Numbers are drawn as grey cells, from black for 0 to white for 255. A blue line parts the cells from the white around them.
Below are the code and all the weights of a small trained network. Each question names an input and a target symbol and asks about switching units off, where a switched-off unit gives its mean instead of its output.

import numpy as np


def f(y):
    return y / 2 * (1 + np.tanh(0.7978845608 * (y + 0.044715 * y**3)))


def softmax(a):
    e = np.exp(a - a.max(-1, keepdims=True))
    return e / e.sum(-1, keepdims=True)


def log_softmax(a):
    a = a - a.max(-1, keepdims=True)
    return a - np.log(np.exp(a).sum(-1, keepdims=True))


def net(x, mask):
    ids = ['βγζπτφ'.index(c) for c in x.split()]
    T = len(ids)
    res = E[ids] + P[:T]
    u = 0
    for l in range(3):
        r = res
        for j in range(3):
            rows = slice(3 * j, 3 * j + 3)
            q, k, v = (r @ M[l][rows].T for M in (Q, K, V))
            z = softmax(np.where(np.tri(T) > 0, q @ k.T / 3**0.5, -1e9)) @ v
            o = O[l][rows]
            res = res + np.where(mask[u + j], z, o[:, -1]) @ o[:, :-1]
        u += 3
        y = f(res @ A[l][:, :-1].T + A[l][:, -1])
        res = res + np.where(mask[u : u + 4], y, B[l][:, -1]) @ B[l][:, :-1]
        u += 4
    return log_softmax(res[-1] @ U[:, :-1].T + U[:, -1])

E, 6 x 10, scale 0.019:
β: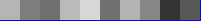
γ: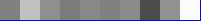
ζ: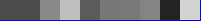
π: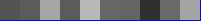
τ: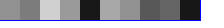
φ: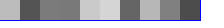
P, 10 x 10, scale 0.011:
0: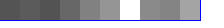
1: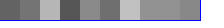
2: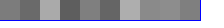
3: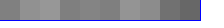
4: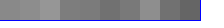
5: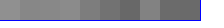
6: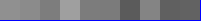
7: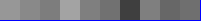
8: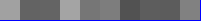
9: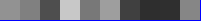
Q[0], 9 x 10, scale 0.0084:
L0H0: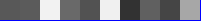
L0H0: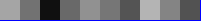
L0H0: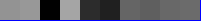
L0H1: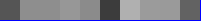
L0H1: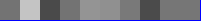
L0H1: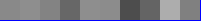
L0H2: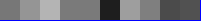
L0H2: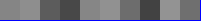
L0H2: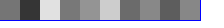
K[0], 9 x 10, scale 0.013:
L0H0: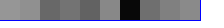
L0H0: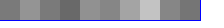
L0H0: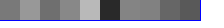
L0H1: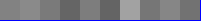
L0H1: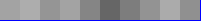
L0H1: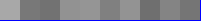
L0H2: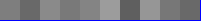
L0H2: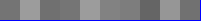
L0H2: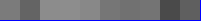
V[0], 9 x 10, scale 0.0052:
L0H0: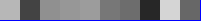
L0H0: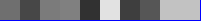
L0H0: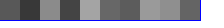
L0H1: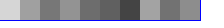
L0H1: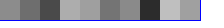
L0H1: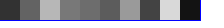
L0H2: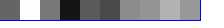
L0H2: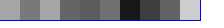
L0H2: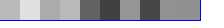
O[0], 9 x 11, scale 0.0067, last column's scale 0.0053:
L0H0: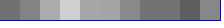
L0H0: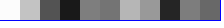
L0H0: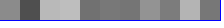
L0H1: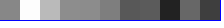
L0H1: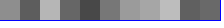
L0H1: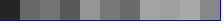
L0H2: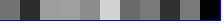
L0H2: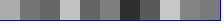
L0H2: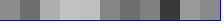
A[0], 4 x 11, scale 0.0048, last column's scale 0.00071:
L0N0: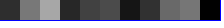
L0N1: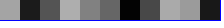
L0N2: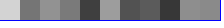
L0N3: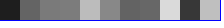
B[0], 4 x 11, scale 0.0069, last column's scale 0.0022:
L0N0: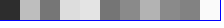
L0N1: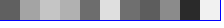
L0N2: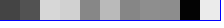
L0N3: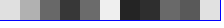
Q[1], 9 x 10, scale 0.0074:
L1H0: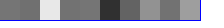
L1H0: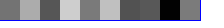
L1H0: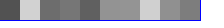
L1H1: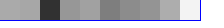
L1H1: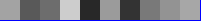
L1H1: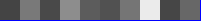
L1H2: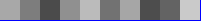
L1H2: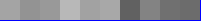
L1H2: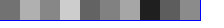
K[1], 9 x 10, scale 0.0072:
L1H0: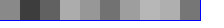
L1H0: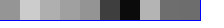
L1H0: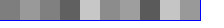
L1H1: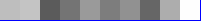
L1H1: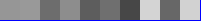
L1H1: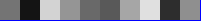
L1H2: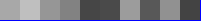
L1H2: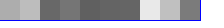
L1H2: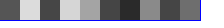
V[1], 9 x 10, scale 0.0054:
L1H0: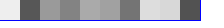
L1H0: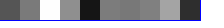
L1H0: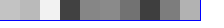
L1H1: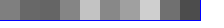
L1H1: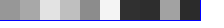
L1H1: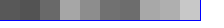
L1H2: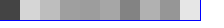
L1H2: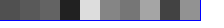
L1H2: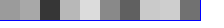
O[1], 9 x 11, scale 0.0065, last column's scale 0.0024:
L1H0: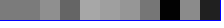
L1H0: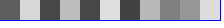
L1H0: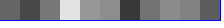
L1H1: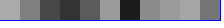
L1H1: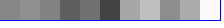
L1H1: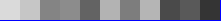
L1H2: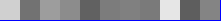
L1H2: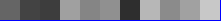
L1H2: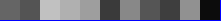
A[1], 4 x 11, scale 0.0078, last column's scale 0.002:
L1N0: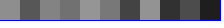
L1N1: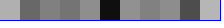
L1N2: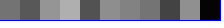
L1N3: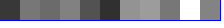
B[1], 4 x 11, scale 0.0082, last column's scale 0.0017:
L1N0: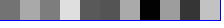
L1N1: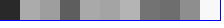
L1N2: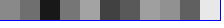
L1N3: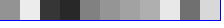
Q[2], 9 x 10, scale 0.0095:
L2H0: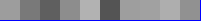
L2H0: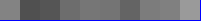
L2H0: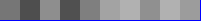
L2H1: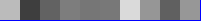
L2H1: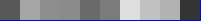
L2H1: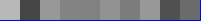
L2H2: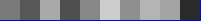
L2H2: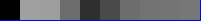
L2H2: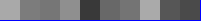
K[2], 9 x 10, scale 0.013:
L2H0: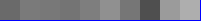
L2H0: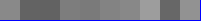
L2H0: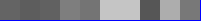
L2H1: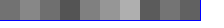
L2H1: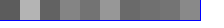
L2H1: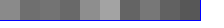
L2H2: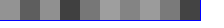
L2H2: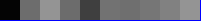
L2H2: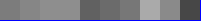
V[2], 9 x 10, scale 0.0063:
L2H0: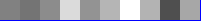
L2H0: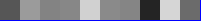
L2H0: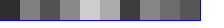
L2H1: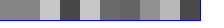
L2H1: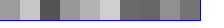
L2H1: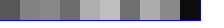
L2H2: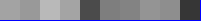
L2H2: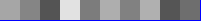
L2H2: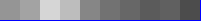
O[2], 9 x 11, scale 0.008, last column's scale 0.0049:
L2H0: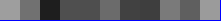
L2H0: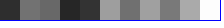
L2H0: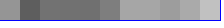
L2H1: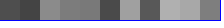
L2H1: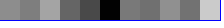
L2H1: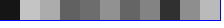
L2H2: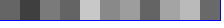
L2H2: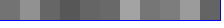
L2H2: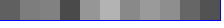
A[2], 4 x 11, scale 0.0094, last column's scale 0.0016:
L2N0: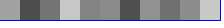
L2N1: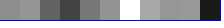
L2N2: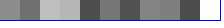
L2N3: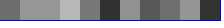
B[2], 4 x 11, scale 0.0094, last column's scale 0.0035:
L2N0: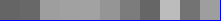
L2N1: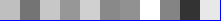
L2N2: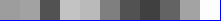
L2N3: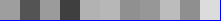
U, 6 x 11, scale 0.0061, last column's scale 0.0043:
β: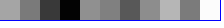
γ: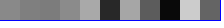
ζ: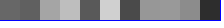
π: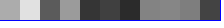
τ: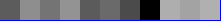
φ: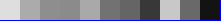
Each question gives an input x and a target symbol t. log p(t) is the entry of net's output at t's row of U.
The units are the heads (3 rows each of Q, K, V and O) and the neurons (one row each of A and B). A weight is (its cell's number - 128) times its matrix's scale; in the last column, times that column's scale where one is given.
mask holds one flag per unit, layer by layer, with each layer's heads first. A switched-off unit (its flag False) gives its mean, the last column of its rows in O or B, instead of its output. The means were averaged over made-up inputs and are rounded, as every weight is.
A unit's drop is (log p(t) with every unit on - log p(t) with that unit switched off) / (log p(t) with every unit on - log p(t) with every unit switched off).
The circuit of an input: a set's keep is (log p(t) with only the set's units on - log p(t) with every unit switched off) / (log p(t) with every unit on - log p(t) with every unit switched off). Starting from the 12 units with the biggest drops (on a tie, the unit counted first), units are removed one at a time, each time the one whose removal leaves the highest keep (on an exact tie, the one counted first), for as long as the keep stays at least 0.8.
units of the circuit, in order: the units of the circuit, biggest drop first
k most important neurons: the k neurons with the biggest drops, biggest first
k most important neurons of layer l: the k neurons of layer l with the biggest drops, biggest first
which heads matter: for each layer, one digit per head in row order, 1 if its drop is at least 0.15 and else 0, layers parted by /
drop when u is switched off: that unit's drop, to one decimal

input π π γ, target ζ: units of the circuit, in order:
L0H2, L2H0, L2N1
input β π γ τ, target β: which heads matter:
010 / 000 / 111
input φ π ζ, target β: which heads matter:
000 / 100 / 000
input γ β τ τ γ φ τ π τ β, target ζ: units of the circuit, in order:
L0H0, L1H0
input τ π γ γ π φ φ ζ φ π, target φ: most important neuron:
L2N3
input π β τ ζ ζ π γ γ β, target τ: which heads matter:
100 / 000 / 000
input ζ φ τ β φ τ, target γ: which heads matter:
000 / 100 / 000
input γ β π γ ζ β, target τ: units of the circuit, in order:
L0H0, L2N1
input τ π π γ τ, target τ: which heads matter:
000 / 000 / 000
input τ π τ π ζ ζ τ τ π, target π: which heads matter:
000 / 110 / 011
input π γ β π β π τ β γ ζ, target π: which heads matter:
001 / 110 / 010
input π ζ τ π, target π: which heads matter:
000 / 111 / 001
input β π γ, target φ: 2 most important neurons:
L1N3, L2N1
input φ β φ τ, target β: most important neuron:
L1N3
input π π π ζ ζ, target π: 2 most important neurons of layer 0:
L0N1, L0N3
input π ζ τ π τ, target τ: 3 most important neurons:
L2N2, L2N1, L0N0
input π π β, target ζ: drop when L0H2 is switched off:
0.0
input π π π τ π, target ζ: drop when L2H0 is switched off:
0.1
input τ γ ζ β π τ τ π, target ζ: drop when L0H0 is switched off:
0.2
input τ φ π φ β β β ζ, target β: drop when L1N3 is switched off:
0.3
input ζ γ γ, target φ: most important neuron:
L0N0
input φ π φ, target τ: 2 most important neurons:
L1N0, L2N1
